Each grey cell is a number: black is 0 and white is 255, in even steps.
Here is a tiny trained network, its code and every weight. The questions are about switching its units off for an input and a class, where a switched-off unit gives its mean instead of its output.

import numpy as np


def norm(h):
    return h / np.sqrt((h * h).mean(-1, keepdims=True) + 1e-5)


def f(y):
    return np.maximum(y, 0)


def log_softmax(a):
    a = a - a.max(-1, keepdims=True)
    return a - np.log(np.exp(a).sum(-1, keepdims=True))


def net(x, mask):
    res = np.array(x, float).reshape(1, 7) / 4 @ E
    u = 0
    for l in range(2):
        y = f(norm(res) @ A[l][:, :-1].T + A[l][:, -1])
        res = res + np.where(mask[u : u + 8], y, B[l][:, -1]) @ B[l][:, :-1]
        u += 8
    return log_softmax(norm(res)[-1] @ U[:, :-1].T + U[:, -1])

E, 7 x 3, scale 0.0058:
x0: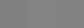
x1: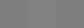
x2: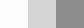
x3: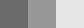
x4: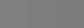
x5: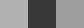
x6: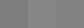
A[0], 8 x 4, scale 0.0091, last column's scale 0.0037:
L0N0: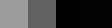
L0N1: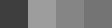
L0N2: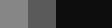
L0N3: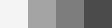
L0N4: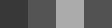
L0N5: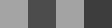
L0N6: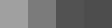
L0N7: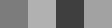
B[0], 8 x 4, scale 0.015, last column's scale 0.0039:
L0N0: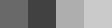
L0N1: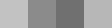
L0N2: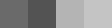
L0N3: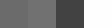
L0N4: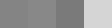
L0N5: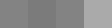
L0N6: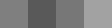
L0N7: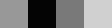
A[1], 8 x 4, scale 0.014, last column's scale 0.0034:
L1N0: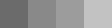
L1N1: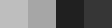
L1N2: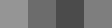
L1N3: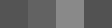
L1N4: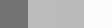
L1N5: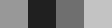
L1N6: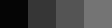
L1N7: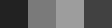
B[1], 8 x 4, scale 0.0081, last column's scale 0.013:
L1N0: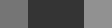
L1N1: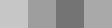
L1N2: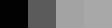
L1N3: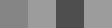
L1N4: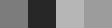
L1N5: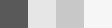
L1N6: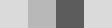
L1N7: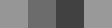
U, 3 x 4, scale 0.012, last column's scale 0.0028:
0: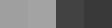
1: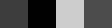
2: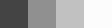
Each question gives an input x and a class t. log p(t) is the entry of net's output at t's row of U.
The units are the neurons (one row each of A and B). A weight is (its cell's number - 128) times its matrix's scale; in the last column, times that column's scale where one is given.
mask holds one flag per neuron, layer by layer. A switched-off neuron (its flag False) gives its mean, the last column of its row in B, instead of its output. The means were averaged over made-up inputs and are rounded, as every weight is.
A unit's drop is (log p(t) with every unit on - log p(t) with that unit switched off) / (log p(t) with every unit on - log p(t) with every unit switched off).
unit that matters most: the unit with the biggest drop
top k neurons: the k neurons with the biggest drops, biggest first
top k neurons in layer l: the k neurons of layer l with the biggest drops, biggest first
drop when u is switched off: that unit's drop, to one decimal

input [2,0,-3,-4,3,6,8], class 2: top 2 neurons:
(L1N5, L0N7)
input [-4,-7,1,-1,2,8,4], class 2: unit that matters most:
L1N5
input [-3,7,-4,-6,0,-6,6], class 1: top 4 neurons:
(L0N7, L0N0, L0N2, L1N1)
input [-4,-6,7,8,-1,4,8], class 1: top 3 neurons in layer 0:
(L0N7, L0N1, L0N4)
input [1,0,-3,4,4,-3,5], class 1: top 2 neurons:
(L0N3, L1N4)
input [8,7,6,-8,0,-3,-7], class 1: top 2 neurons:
(L0N7, L0N0)
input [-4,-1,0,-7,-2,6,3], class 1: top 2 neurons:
(L0N0, L0N2)
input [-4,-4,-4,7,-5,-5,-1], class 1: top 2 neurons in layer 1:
(L1N4, L1N5)
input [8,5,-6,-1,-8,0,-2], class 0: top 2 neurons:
(L1N6, L0N7)
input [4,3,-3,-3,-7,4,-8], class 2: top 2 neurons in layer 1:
(L1N5, L1N1)
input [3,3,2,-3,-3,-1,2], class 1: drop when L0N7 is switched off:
0.9
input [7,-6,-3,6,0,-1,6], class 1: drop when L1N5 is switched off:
0.2
